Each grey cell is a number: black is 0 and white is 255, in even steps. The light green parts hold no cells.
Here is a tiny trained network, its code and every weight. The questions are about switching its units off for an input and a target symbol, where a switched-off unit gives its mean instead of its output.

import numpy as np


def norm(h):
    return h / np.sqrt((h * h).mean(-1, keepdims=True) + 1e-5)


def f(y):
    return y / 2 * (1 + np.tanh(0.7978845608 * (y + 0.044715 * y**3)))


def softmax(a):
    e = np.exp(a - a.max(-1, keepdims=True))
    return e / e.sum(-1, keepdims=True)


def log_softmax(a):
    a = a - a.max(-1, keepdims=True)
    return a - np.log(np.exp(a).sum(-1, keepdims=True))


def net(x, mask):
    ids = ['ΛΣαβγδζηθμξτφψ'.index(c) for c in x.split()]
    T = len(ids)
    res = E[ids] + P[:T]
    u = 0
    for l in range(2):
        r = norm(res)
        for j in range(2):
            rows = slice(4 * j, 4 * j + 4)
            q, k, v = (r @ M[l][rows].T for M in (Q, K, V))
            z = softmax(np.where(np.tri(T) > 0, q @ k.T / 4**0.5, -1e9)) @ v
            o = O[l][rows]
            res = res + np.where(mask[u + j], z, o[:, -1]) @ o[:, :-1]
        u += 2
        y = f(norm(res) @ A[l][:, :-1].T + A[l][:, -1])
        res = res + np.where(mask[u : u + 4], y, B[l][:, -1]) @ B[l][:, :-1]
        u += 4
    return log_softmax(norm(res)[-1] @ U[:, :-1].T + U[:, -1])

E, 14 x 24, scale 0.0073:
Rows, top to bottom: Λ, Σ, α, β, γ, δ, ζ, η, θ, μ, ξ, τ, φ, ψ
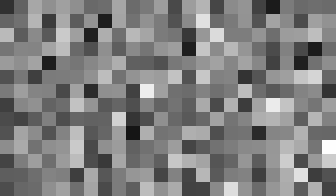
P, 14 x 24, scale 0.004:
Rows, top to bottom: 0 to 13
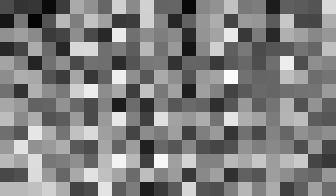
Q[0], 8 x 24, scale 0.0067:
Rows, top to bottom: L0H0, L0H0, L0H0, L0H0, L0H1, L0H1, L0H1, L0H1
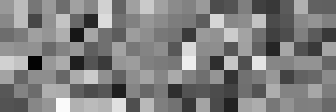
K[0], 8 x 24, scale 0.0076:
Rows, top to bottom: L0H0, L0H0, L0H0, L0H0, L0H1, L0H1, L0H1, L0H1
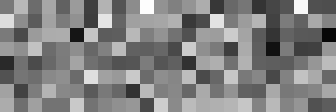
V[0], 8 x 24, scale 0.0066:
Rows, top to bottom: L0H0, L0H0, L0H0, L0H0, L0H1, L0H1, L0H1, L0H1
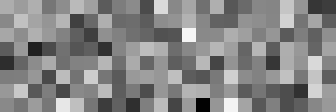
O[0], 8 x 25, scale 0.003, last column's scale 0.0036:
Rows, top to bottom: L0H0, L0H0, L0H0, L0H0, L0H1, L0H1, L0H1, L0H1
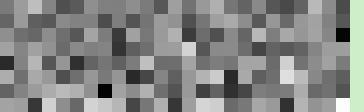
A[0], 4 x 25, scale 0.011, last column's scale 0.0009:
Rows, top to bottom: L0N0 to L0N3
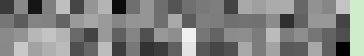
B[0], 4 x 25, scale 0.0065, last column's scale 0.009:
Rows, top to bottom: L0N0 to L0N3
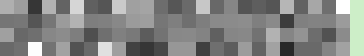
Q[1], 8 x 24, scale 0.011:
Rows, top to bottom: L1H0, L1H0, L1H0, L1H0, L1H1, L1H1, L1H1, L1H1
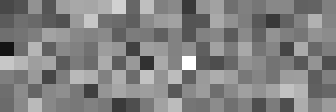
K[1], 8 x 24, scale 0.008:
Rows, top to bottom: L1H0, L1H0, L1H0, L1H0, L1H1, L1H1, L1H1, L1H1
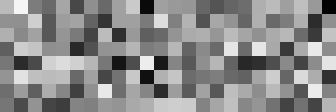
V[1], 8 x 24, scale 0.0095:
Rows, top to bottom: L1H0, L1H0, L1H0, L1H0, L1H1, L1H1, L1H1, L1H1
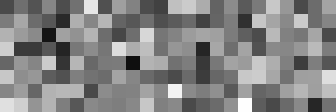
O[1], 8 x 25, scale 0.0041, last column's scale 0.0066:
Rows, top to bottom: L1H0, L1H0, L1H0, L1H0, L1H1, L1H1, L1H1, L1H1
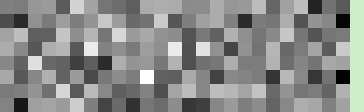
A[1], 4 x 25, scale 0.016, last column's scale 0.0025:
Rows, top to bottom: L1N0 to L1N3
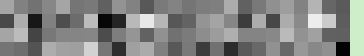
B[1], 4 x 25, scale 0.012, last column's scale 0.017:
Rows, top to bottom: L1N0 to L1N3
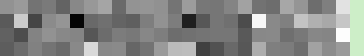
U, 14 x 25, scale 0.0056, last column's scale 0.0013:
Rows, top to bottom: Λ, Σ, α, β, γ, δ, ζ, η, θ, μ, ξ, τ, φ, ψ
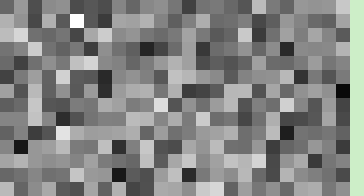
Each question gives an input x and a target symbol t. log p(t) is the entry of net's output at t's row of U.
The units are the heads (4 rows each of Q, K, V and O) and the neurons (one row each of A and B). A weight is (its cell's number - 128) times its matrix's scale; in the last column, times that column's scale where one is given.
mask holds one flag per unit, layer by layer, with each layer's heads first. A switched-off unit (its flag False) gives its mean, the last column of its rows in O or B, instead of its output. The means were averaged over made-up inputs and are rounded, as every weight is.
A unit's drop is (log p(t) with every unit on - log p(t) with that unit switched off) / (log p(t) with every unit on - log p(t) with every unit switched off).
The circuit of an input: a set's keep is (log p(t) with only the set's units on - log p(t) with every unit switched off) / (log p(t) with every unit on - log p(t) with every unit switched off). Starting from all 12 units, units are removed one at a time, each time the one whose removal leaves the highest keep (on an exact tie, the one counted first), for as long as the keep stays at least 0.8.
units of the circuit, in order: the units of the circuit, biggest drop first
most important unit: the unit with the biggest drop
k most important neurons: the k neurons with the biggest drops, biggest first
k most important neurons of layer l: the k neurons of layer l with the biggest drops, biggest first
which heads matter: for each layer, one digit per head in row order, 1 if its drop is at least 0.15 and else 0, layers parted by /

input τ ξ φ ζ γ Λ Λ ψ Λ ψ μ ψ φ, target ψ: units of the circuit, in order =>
L0H1
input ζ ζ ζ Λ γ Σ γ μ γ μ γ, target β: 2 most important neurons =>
L0N3; L1N1
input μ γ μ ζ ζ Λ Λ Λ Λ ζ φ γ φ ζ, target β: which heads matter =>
00 / 10
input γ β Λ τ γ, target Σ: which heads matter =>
10 / 00
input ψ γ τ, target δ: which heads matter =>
00 / 01
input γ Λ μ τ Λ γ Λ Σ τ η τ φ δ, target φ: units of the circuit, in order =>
L0H1; L1H1
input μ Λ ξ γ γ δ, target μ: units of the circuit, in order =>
L0N0; L1H1; L1N1
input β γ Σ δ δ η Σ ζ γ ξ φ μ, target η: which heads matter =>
10 / 10
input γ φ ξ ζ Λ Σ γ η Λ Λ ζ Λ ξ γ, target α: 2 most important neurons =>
L0N3; L0N0
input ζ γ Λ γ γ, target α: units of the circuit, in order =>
L0N3; L1N2
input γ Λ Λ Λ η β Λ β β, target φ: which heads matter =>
10 / 01
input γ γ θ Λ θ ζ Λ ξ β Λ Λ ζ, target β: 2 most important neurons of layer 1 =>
L1N1; L1N0
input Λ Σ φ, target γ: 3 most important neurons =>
L0N0; L1N3; L1N1
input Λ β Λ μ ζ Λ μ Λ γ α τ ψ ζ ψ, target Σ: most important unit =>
L0H0
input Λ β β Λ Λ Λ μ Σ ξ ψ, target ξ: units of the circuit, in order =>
L1H0; L1H1
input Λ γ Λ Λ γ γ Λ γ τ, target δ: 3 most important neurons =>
L0N0; L1N1; L1N0
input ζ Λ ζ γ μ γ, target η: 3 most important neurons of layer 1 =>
L1N1; L1N0; L1N2
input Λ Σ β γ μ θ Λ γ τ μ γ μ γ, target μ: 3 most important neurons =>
L0N0; L0N1; L1N1
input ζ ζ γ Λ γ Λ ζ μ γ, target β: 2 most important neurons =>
L0N0; L1N1
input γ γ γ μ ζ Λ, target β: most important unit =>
L0N0
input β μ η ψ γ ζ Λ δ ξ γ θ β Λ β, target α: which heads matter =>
10 / 00
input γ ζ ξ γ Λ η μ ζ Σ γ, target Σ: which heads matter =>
00 / 11
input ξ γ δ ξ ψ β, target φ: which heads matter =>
00 / 01
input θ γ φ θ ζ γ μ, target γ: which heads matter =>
00 / 00
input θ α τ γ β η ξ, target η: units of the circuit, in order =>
L1H0; L0N0
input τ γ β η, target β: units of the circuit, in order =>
L1H0; L0N0
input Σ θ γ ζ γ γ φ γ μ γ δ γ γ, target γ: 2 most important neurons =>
L1N3; L0N0
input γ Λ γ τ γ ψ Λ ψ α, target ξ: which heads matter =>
10 / 01
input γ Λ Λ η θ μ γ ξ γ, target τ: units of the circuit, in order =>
L1H1
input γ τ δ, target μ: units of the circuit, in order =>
L1H1; L0H0; L1N1
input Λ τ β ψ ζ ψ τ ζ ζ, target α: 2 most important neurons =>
L0N0; L1N0
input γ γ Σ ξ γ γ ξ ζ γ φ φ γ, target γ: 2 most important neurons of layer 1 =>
L1N1; L1N2
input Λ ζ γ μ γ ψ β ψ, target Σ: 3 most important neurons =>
L0N0; L0N3; L1N1
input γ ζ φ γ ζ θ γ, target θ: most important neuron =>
L0N0
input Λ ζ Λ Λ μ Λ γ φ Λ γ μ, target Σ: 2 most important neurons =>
L0N3; L0N0
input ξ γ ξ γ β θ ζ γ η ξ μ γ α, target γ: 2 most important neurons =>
L1N3; L0N0
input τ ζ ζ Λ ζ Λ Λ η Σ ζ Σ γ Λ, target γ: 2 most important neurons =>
L1N3; L0N0
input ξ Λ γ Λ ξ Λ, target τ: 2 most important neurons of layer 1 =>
L1N2; L1N1
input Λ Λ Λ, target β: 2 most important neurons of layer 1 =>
L1N1; L1N0
